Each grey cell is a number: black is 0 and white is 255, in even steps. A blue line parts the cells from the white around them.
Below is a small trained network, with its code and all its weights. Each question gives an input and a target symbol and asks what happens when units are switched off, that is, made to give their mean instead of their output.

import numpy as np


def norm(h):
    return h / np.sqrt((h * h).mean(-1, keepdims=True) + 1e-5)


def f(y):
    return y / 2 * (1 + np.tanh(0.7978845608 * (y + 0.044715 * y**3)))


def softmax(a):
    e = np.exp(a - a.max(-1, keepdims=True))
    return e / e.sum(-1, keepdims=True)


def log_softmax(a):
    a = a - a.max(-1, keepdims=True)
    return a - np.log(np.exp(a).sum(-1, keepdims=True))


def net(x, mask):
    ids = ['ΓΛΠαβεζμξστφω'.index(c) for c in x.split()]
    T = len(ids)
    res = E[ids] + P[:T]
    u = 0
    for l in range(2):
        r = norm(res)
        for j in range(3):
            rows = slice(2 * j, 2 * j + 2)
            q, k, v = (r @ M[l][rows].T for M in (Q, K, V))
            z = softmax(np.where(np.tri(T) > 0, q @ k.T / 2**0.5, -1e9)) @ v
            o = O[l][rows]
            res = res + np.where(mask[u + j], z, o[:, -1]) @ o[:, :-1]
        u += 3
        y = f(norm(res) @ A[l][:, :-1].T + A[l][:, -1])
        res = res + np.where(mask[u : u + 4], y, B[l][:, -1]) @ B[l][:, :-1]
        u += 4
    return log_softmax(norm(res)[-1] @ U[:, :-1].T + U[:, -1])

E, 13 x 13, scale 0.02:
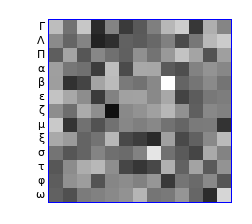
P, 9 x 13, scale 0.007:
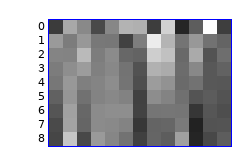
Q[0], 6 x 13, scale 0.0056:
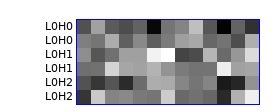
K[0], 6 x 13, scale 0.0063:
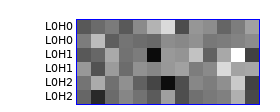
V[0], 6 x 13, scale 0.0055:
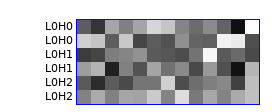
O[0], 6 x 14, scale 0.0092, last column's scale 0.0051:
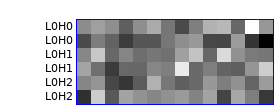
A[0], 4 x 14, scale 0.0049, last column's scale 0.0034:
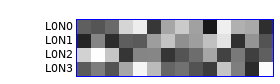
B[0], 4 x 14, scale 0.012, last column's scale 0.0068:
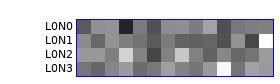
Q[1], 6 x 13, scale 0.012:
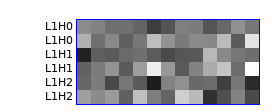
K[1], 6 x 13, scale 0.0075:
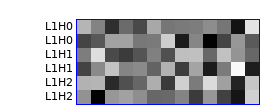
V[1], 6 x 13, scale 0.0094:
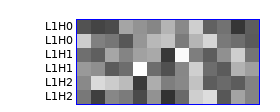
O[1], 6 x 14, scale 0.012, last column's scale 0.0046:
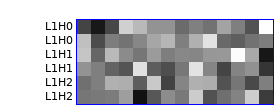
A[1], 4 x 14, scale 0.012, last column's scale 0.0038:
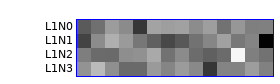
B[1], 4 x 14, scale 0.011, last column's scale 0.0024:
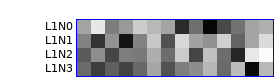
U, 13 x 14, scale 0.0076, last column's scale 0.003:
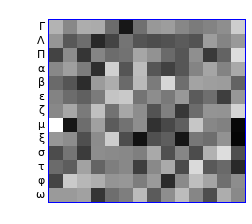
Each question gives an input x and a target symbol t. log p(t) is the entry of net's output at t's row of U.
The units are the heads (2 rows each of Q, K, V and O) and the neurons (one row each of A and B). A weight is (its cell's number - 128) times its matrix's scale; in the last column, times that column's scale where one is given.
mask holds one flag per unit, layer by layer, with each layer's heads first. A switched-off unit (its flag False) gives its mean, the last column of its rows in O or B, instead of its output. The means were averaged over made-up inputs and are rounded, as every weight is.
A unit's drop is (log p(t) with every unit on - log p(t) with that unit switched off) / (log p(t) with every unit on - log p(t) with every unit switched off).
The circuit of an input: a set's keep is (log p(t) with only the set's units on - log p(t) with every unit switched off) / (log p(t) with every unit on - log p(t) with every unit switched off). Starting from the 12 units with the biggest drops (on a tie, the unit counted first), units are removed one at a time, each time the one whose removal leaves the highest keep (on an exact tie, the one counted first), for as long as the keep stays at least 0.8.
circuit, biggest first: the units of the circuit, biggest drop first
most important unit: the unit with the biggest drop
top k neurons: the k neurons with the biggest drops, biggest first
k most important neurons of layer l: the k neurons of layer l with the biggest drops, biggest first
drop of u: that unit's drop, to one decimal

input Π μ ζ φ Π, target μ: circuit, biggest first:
L0N1; L1H1
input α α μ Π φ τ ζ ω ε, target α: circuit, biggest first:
L0H0; L1H2
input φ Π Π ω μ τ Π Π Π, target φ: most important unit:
L0H0
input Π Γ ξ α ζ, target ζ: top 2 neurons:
L1N0; L0N1
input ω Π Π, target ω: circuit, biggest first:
L0H0; L1H0
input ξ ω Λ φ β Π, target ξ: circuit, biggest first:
L0H0; L1H1; L1H0
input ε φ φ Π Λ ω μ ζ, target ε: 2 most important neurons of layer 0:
L0N2; L0N1
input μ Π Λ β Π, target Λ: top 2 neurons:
L0N1; L1N3
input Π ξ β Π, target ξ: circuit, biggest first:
L0N1; L1H1
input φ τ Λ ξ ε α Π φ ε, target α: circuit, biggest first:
L0N1; L1H2; L0H1
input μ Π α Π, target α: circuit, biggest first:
L0N1; L1H2
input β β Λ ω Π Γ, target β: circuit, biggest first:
L0H0; L1H0; L1H1
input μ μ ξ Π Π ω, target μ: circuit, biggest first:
L1H1; L1N2
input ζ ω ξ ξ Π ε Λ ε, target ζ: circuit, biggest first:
L0H0; L1H2; L1N0
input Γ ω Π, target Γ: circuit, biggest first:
L1H1; L1H2
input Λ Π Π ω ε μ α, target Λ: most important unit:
L1H0
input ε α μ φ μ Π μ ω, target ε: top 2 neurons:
L0N1; L0N2
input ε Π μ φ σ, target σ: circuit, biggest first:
L0N1; L1N2; L1H1
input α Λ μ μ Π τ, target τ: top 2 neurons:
L0N1; L1N1
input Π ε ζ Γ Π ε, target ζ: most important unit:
L0N1
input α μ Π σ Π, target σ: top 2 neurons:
L0N1; L1N2
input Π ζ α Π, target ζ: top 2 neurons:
L0N1; L1N0
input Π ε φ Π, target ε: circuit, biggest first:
L0N1; L1H2
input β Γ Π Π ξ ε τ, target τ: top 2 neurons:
L1N1; L0N1
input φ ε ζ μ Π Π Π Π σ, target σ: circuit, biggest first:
L0N1; L1H1; L1N2
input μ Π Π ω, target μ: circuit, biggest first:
L1H1; L0H2
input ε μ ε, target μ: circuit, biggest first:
L1H1
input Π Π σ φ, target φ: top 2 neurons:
L0N1; L0N3
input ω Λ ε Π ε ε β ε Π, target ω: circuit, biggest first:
L1H0; L0H0
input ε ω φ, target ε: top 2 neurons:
L0N1; L0N2
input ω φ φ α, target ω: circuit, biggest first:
L0H0; L1H0
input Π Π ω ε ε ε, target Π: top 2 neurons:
L0N1; L0N2
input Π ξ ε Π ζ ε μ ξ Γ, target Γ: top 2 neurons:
L0N1; L0N2
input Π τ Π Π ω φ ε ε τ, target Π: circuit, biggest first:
L1H1
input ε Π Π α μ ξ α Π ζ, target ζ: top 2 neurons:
L0N1; L1N0
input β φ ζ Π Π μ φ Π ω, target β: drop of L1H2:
0.2
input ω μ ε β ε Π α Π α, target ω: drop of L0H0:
0.5
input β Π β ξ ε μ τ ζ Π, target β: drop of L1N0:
0.0
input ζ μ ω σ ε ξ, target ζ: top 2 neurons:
L1N0; L0N1
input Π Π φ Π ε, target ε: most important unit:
L0H1
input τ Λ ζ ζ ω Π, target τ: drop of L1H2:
0.1
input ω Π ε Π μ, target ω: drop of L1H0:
0.4
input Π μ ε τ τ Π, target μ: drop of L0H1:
0.9
